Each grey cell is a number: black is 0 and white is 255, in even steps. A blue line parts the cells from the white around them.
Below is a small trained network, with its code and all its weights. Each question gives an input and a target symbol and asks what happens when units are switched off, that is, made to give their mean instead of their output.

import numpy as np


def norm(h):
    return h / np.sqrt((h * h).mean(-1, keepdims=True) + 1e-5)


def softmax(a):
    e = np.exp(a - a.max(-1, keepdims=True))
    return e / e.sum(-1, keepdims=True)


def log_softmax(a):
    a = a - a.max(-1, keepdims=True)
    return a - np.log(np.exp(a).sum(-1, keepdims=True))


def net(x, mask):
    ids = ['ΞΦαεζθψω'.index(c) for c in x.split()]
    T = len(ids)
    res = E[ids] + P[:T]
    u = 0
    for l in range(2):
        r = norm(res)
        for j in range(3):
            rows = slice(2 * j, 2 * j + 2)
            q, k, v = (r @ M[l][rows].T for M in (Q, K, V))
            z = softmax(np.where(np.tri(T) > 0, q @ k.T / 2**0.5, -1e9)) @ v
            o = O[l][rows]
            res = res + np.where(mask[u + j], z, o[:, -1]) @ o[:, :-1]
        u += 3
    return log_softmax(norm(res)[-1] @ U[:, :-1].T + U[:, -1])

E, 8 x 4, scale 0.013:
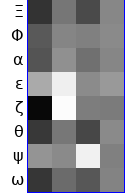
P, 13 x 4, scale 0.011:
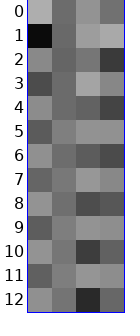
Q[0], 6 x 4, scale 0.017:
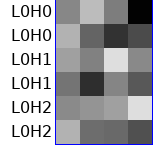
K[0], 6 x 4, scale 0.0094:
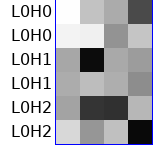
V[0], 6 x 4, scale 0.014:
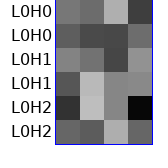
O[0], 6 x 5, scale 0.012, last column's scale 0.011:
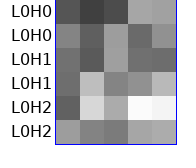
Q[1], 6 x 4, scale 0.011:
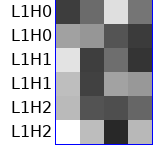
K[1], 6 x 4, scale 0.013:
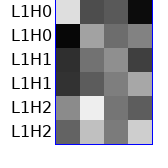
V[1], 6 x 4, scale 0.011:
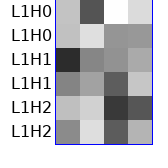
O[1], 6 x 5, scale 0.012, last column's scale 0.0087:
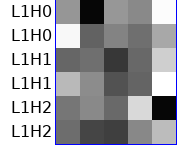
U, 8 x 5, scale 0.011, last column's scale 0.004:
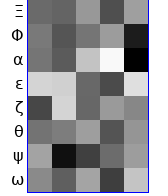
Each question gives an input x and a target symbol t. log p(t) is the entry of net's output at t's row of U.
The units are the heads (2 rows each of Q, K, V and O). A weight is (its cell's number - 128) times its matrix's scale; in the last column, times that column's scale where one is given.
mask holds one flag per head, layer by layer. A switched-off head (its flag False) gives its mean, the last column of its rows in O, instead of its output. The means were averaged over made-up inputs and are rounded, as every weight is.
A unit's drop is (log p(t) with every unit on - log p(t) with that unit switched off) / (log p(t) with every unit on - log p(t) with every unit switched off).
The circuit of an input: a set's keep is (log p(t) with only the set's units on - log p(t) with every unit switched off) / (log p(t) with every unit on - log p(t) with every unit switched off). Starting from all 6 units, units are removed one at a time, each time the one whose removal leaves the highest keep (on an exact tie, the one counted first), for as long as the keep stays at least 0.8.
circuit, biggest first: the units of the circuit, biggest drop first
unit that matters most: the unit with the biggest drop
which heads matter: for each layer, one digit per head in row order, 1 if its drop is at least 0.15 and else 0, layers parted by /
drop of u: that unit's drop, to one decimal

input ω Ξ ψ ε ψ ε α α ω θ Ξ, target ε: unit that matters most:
L0H0
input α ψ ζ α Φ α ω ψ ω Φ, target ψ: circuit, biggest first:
L1H1, L0H0
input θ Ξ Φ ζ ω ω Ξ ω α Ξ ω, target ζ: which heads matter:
011 / 000
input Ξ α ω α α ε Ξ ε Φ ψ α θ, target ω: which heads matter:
111 / 001
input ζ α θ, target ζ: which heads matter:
001 / 000
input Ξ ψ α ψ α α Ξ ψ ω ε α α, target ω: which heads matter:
111 / 001
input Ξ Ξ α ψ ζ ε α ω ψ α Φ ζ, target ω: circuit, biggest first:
L0H1, L1H2, L0H0
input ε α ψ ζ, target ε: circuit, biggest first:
L1H0, L0H0
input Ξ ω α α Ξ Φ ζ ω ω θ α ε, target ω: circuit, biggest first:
L0H0, L0H1, L1H2
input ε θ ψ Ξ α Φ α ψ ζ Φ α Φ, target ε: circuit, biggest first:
L1H0, L0H2
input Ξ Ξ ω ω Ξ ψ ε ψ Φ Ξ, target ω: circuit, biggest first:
L0H0, L1H2, L0H1
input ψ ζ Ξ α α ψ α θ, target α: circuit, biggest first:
L0H2, L1H1
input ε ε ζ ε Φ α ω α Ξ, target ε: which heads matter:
100 / 100
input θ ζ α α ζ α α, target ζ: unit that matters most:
L0H2
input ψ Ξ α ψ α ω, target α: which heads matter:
011 / 011
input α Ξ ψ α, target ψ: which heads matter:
000 / 000
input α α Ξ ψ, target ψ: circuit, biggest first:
L1H1, L1H2
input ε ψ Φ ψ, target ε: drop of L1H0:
1.3
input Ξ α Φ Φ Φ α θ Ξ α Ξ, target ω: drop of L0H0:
0.8
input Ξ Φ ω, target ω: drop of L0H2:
0.2
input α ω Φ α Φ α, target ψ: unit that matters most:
L0H2
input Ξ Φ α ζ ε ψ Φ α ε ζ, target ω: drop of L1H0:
0.1
